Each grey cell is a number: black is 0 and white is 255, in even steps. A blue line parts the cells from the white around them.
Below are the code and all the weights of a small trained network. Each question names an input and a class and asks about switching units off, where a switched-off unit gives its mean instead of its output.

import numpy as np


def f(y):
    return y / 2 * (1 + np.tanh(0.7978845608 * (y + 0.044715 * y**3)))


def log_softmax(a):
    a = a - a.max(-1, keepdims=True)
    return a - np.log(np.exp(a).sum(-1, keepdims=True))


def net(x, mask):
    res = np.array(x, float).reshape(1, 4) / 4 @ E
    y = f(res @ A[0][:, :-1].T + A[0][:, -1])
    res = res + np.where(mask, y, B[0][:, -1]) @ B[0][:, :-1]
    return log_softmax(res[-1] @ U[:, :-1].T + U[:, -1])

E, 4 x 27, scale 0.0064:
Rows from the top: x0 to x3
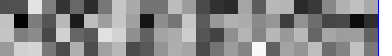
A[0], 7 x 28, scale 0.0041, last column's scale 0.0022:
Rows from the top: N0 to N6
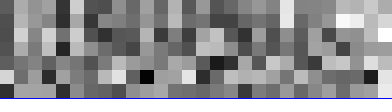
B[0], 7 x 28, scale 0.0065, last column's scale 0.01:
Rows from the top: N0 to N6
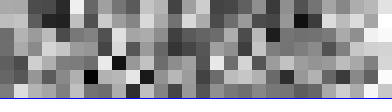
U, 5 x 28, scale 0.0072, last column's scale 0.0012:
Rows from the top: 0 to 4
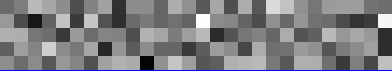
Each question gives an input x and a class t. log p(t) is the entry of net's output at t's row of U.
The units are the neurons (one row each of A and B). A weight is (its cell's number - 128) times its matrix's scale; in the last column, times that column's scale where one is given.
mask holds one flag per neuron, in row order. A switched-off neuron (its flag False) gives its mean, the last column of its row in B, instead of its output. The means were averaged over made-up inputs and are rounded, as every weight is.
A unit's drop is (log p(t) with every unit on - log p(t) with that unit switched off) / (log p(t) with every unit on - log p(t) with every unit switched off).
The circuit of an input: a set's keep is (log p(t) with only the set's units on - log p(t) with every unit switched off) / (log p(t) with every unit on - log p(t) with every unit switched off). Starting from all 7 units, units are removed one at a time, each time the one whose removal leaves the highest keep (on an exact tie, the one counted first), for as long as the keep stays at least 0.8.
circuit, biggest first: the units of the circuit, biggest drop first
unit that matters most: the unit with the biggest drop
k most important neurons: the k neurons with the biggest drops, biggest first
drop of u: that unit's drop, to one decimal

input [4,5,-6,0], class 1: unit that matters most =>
N5
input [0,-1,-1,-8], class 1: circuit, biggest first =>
N1, N2, N6
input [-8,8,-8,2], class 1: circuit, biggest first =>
N2, N6
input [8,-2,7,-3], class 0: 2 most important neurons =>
N4, N2
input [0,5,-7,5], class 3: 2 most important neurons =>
N5, N1
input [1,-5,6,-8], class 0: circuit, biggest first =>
N4, N2
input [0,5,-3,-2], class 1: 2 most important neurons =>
N5, N2
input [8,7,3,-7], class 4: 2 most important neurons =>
N5, N6
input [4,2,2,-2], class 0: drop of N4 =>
0.3
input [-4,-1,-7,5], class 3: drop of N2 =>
0.0
